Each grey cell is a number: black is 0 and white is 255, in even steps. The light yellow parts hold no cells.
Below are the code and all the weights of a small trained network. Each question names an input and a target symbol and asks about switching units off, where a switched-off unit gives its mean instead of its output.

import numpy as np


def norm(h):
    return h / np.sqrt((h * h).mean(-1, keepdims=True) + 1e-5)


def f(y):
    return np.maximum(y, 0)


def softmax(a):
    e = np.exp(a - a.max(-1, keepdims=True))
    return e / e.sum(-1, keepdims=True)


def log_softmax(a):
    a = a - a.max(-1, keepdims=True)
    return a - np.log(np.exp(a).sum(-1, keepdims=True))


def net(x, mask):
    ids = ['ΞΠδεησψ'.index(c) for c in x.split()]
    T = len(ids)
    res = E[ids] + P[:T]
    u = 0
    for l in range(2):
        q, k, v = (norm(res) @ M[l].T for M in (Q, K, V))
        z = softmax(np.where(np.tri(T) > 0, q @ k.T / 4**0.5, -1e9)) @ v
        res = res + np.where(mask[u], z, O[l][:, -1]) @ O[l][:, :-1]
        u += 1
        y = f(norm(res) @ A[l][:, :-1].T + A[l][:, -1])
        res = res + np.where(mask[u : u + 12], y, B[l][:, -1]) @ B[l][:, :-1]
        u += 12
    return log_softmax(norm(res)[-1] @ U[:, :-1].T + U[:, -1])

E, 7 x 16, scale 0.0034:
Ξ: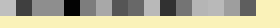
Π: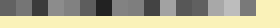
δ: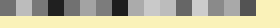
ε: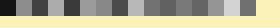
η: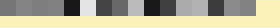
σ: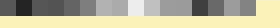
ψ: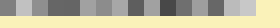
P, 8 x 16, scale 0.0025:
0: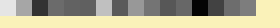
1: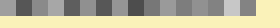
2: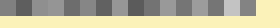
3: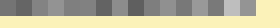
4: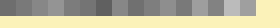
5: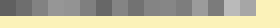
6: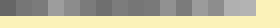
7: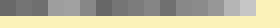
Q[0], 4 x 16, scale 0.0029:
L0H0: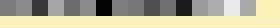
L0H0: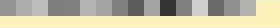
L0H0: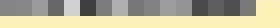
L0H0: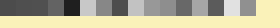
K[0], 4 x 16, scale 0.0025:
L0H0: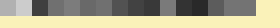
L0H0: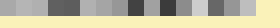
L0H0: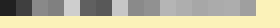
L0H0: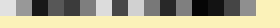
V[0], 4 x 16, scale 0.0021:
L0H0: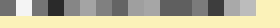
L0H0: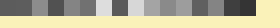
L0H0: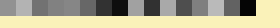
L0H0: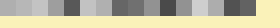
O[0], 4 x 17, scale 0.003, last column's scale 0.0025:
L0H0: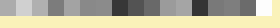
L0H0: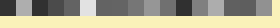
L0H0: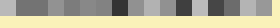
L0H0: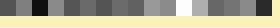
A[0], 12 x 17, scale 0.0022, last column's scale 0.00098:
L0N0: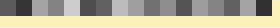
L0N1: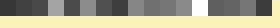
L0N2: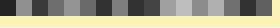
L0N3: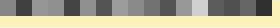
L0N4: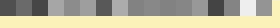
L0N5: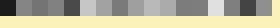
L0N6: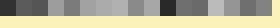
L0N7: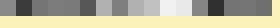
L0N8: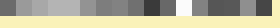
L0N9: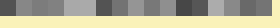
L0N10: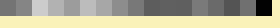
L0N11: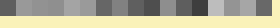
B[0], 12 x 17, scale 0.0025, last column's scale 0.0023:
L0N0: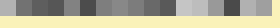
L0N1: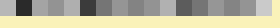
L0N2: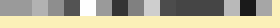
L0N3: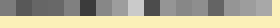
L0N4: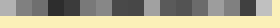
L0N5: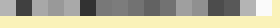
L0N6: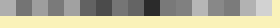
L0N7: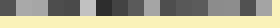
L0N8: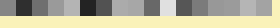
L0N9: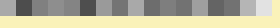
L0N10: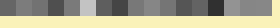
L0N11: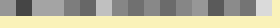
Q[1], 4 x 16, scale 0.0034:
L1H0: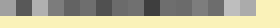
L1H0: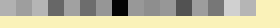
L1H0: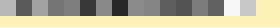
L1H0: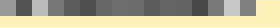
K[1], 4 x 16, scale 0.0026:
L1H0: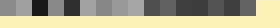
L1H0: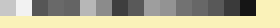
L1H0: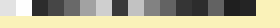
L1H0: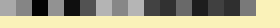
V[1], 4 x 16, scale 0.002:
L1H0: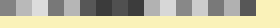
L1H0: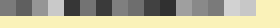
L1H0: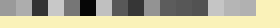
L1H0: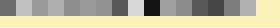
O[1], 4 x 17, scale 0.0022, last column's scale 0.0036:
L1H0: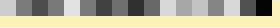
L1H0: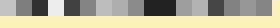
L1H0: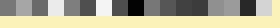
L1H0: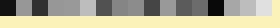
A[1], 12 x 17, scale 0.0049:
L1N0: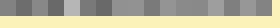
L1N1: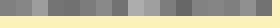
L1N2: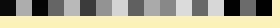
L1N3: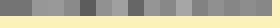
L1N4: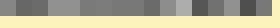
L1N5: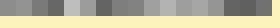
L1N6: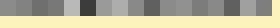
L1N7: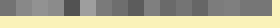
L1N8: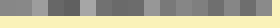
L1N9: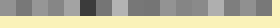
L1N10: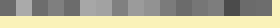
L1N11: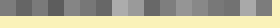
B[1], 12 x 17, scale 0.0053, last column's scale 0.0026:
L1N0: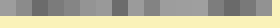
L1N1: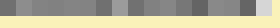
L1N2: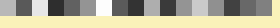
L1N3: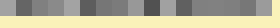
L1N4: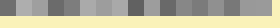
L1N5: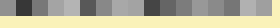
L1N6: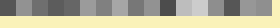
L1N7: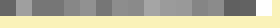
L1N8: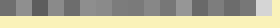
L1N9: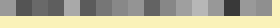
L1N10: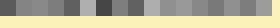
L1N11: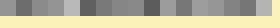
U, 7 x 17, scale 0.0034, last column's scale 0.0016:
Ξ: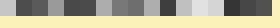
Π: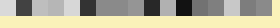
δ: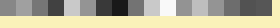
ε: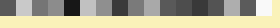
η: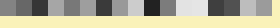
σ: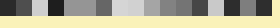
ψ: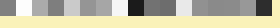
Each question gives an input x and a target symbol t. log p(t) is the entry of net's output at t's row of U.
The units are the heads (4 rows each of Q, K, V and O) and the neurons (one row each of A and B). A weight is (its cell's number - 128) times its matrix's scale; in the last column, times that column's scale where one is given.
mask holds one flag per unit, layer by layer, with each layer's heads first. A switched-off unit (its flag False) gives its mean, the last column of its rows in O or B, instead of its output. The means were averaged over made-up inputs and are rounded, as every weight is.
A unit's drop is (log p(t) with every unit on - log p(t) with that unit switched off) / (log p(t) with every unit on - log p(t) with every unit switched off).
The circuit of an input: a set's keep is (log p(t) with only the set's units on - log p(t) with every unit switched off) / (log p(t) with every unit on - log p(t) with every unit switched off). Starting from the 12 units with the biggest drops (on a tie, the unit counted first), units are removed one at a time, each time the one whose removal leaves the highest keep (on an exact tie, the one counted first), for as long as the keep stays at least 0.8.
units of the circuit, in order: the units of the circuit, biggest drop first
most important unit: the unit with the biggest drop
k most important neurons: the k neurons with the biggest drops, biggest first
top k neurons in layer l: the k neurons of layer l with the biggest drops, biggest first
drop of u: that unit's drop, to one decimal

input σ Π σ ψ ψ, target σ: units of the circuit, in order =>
L1H0, L0H0
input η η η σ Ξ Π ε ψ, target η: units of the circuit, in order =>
L1H0
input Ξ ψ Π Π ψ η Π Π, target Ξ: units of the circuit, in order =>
L0H0, L1H0, L1N6
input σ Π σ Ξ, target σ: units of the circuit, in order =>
L1H0, L0H0
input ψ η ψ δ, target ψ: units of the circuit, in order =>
L0H0, L1N4
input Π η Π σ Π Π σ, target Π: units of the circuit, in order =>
L0H0, L1H0
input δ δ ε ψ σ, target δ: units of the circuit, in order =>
L1H0, L1N0
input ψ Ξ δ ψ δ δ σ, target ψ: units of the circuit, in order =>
L0H0, L1N4, L1H0
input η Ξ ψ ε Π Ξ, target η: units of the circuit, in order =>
L1H0, L0H0
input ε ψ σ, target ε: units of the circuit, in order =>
L1H0, L0N7
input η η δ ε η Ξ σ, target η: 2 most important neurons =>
L1N11, L0N6
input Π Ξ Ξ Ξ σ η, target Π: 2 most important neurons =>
L0N1, L0N3
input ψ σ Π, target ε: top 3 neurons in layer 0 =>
L0N2, L0N5, L0N1
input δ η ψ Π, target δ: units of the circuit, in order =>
L1H0
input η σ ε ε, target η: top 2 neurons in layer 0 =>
L0N5, L0N6
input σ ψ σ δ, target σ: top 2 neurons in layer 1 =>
L1N5, L1N1
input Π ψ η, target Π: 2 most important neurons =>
L0N3, L0N8
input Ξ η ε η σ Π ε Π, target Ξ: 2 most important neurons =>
L0N0, L1N9
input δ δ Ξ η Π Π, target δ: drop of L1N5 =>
0.1
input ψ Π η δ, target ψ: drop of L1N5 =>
0.2
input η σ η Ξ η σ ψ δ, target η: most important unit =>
L1H0
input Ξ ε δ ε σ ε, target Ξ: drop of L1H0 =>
0.7
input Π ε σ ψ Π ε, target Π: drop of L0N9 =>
0.1
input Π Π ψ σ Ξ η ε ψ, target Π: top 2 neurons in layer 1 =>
L1N3, L1N8
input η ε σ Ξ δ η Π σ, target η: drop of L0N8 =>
0.0
